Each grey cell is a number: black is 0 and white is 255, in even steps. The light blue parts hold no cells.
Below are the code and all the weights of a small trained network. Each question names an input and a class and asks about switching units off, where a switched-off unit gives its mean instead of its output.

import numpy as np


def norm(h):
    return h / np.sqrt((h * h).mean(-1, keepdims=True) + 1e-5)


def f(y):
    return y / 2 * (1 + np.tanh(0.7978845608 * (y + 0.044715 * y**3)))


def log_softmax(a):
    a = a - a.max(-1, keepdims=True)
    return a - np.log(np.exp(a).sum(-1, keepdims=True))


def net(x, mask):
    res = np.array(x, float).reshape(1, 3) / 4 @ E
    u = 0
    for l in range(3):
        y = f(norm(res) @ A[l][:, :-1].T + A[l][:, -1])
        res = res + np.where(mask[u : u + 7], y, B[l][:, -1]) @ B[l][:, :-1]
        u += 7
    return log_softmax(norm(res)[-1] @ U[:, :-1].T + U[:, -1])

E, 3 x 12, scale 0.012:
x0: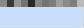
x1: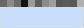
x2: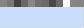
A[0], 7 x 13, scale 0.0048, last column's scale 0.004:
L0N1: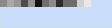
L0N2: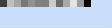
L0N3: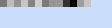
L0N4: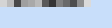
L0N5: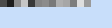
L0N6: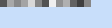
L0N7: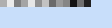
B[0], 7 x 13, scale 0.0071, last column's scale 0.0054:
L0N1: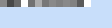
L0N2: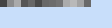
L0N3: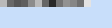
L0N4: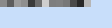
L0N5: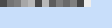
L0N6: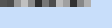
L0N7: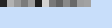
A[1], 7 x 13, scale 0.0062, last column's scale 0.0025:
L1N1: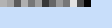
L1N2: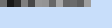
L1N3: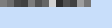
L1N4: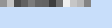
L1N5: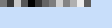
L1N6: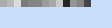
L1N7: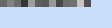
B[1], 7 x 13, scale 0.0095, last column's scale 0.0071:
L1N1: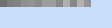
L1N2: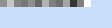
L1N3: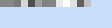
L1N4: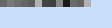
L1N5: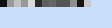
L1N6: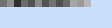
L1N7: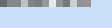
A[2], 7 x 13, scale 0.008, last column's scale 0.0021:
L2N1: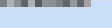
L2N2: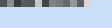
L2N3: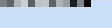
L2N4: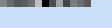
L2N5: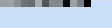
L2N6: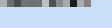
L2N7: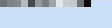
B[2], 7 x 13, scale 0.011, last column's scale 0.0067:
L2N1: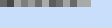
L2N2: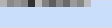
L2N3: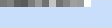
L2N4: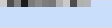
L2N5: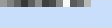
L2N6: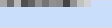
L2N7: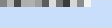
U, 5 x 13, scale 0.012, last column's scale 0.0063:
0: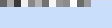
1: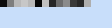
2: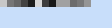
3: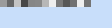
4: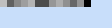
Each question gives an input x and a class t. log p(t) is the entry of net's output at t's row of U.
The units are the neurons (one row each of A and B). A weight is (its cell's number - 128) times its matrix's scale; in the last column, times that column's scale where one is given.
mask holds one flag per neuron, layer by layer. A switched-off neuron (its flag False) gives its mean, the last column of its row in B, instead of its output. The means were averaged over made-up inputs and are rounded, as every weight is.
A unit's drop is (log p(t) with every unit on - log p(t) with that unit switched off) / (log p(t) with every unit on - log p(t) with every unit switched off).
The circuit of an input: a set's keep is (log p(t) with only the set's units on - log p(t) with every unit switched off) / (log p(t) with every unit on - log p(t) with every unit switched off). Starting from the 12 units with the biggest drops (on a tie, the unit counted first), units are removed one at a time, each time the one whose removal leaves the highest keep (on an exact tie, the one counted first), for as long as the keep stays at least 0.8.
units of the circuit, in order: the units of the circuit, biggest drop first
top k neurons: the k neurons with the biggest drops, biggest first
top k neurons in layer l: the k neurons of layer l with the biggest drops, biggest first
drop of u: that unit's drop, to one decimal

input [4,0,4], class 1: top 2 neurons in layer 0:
L0N3, L0N1
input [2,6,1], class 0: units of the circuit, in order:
L1N3
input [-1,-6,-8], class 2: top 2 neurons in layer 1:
L1N6, L1N3
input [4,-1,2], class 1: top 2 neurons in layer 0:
L0N1, L0N3
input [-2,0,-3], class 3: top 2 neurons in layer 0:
L0N3, L0N6
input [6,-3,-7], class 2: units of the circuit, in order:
L1N6, L2N5
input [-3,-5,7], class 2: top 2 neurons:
L1N4, L0N1
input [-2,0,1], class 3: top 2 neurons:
L1N5, L2N6
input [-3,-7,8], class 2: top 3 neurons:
L1N4, L0N1, L1N3
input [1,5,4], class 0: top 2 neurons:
L1N3, L0N3
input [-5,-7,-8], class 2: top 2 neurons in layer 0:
L0N1, L0N5
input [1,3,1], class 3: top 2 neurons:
L0N1, L2N6
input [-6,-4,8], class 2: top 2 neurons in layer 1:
L1N4, L1N5
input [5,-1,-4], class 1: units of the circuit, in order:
L1N5
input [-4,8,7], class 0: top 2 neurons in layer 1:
L1N3, L1N7
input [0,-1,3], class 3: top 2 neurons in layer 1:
L1N5, L1N6
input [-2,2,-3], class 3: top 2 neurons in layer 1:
L1N5, L1N4
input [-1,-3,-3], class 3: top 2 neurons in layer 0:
L0N3, L0N1
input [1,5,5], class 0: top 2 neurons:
L1N3, L0N3
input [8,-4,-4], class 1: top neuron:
L1N5
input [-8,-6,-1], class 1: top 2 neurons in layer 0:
L0N7, L0N1
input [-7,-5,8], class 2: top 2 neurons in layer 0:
L0N5, L0N1
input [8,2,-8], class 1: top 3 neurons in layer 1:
L1N5, L1N4, L1N2
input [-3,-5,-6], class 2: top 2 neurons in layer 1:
L1N6, L1N3
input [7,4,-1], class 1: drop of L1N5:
1.2
